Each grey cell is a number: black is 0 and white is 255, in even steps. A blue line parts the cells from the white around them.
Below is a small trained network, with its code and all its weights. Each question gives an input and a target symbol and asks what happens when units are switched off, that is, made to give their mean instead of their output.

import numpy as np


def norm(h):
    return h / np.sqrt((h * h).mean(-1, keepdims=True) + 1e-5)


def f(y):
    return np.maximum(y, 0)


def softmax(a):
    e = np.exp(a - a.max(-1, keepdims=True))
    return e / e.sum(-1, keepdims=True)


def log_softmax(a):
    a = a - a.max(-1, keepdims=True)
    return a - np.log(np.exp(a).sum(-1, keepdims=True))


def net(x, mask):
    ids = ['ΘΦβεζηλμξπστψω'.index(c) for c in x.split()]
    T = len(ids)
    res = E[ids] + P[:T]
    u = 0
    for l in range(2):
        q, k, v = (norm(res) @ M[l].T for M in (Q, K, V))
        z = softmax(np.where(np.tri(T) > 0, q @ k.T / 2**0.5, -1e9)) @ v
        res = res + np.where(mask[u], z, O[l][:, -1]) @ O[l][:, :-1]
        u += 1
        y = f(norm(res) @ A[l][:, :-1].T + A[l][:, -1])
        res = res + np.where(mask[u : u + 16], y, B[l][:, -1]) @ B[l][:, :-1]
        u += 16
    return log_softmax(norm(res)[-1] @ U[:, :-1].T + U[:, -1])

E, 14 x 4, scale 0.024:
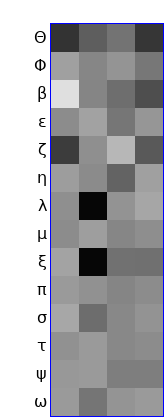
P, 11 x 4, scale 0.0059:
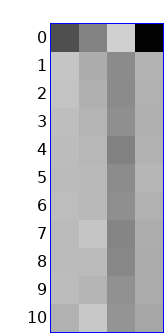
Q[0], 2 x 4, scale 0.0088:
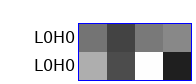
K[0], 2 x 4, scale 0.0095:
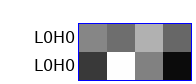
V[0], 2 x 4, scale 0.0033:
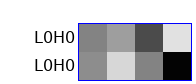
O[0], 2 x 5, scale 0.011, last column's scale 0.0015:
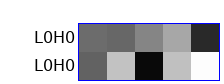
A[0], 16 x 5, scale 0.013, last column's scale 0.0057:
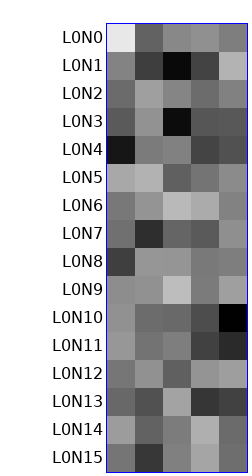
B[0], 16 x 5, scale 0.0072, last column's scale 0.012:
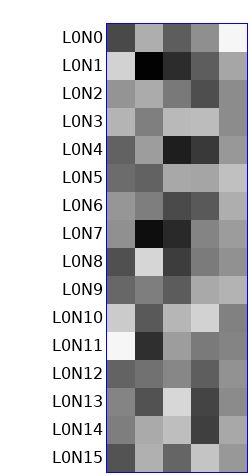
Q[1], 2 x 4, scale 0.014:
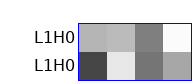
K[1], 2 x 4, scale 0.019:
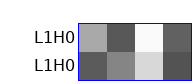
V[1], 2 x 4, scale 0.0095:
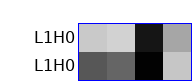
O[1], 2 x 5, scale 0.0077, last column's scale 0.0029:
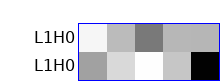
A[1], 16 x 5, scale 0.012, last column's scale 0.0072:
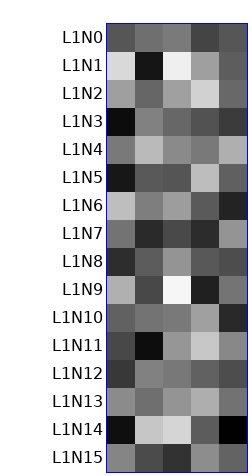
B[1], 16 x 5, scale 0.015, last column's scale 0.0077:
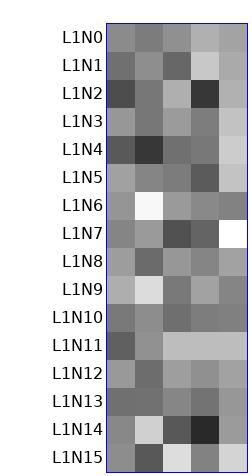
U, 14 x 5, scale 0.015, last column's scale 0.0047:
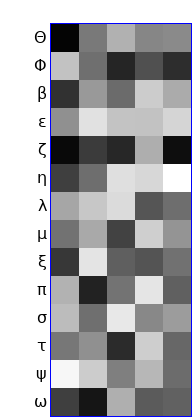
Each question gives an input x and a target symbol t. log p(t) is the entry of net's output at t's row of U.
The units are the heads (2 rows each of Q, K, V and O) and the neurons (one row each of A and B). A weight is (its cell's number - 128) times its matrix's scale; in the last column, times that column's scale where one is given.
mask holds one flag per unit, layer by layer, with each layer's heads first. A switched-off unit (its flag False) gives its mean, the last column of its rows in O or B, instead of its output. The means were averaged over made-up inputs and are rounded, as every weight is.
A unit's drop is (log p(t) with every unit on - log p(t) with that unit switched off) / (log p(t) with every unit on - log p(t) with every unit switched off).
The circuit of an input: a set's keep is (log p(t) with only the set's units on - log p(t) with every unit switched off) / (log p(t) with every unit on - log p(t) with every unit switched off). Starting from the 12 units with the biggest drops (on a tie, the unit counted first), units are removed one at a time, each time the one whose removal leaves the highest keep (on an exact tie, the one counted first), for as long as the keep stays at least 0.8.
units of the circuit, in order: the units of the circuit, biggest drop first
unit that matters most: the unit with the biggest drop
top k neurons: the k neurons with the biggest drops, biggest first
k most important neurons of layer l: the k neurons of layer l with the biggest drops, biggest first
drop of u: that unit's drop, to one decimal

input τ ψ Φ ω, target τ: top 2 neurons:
L0N0, L1N15
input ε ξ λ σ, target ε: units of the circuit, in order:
L1H0
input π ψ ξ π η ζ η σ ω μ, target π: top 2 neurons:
L0N0, L0N14
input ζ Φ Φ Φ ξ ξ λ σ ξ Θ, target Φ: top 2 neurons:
L0N4, L0N7
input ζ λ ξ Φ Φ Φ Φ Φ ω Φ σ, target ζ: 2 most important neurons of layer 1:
L1N15, L1N4
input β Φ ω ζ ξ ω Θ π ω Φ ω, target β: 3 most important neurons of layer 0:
L0N1, L0N0, L0N11
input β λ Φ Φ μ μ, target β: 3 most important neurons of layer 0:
L0N1, L0N9, L0N11
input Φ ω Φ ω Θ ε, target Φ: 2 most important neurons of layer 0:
L0N0, L0N6
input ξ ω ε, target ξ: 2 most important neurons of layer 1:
L1N14, L1N15
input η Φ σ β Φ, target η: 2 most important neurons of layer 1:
L1N7, L1N4
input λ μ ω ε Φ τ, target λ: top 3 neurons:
L1N14, L0N13, L0N7
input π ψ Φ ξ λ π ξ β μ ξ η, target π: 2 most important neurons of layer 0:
L0N0, L0N14
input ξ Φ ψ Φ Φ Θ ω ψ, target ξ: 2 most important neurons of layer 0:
L0N7, L0N1
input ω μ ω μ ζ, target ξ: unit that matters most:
L0N4
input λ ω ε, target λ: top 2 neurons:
L1N14, L0N13
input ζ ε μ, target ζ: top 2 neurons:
L0N4, L0N8
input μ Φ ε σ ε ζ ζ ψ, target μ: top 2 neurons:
L1N15, L0N3
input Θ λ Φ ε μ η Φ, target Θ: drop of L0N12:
0.0
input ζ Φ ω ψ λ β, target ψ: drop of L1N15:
0.1
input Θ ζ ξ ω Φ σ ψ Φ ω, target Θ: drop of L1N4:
0.2
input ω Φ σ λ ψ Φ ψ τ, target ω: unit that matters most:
L0H0
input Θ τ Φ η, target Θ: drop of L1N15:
0.1
